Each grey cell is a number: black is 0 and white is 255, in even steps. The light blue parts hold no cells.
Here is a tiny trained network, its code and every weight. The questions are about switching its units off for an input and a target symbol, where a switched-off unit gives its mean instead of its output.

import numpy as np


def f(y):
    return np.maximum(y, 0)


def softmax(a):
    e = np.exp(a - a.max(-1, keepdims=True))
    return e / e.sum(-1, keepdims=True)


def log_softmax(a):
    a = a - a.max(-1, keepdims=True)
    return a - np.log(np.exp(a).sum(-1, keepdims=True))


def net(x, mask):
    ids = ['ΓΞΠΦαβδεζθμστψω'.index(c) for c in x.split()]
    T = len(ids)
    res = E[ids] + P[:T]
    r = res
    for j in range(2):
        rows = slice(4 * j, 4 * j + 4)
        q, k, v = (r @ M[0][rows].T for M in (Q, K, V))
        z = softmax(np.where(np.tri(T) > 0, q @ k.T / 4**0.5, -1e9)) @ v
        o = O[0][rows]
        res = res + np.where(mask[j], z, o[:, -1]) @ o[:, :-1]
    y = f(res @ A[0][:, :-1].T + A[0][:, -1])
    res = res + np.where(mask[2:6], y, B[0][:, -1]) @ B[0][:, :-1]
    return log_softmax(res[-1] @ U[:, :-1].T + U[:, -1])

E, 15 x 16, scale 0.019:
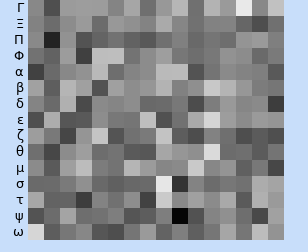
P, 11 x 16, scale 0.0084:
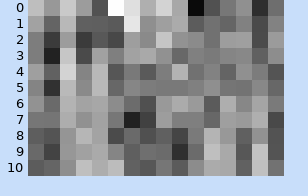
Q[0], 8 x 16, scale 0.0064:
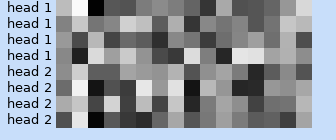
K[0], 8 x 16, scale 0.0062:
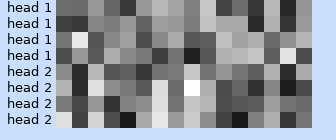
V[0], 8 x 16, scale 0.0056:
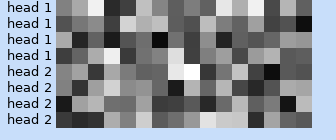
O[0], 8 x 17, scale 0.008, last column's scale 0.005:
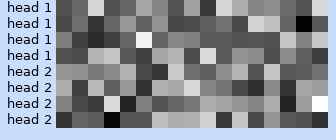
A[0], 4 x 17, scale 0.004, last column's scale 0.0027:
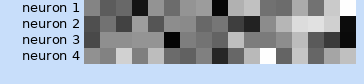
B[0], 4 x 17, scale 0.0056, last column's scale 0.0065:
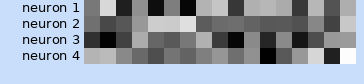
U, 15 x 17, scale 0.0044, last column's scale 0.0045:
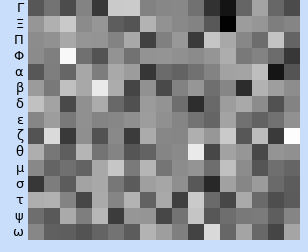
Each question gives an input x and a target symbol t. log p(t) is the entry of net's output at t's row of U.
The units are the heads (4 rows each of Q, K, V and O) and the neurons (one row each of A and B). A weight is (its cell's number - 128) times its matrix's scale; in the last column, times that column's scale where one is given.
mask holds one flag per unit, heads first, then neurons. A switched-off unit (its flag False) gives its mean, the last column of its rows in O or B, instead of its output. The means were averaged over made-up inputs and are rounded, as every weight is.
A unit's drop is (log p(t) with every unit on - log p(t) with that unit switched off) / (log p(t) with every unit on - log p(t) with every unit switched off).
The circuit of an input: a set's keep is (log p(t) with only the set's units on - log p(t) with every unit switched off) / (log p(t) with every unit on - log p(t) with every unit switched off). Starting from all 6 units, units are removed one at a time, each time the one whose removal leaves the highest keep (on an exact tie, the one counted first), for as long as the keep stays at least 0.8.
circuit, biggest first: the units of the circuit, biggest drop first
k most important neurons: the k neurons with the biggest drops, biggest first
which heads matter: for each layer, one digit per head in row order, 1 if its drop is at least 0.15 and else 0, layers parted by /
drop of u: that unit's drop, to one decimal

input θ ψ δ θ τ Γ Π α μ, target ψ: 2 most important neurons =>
neuron 3; neuron 1
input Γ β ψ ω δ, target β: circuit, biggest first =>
head 2; head 1
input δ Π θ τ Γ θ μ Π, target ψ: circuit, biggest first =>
head 1; neuron 3
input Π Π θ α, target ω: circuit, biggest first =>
head 2
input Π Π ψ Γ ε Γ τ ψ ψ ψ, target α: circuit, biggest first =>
head 2; neuron 2
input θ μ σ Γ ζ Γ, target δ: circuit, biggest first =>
head 1; head 2
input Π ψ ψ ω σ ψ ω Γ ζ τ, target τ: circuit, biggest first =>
head 1; head 2
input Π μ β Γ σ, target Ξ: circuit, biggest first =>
head 2; head 1
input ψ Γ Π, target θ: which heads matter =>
01
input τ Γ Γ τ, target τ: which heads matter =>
11
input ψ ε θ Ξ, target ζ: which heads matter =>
01
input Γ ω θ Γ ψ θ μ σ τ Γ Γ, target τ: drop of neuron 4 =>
0.1
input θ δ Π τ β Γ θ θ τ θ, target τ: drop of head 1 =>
0.7
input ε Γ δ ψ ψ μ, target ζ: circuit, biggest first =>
head 2
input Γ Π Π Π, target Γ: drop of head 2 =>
0.3
